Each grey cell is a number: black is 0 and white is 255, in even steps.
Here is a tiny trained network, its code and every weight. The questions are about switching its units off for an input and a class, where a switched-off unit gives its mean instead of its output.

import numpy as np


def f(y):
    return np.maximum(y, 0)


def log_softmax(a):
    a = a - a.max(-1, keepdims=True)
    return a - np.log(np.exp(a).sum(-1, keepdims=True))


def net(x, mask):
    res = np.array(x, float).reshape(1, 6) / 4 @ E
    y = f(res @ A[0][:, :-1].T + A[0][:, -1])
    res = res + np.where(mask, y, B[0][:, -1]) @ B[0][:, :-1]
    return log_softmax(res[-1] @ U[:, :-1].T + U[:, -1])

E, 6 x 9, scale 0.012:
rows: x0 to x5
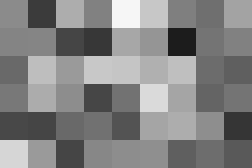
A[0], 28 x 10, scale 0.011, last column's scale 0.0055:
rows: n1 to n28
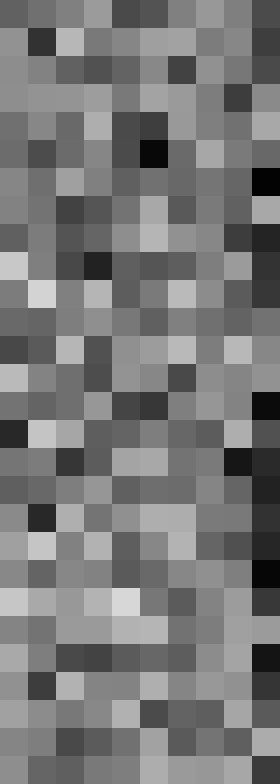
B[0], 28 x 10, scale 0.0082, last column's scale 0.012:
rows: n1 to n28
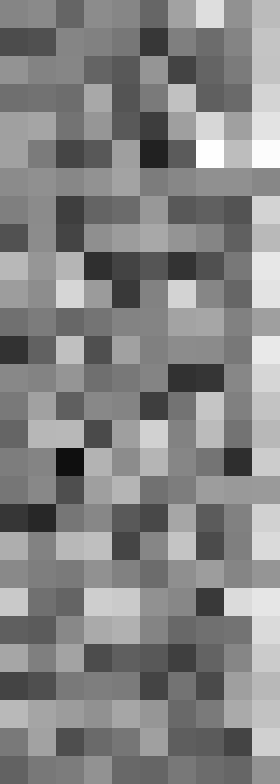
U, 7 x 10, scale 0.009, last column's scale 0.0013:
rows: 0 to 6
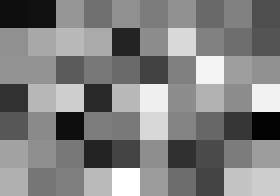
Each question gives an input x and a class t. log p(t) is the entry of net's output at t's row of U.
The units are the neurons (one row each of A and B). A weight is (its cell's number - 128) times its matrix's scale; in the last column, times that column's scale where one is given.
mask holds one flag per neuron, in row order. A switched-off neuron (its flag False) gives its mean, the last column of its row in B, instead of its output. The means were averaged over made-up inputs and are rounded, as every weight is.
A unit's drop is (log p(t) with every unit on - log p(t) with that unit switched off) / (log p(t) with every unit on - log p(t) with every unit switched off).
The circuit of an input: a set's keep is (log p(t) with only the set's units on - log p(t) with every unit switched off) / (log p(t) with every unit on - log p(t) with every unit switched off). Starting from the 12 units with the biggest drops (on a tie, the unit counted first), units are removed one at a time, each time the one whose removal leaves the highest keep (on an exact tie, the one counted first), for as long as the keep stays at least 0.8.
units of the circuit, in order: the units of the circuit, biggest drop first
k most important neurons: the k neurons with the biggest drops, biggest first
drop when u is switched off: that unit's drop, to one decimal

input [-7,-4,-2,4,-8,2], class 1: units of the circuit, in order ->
(n11)
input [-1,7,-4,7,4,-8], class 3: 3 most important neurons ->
(n16, n13, n9)
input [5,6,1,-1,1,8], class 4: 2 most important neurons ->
(n17, n8)
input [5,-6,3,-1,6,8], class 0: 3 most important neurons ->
(n19, n2, n5)
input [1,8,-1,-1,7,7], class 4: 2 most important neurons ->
(n17, n9)
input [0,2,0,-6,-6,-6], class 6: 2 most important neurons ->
(n22, n26)
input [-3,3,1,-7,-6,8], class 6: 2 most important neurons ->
(n22, n26)
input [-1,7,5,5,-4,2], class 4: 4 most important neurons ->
(n17, n27, n8, n6)
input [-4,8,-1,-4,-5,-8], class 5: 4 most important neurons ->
(n10, n24, n3, n14)
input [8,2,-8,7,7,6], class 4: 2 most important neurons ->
(n17, n9)
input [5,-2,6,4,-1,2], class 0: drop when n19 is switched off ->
0.5
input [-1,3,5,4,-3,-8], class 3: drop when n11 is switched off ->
0.0
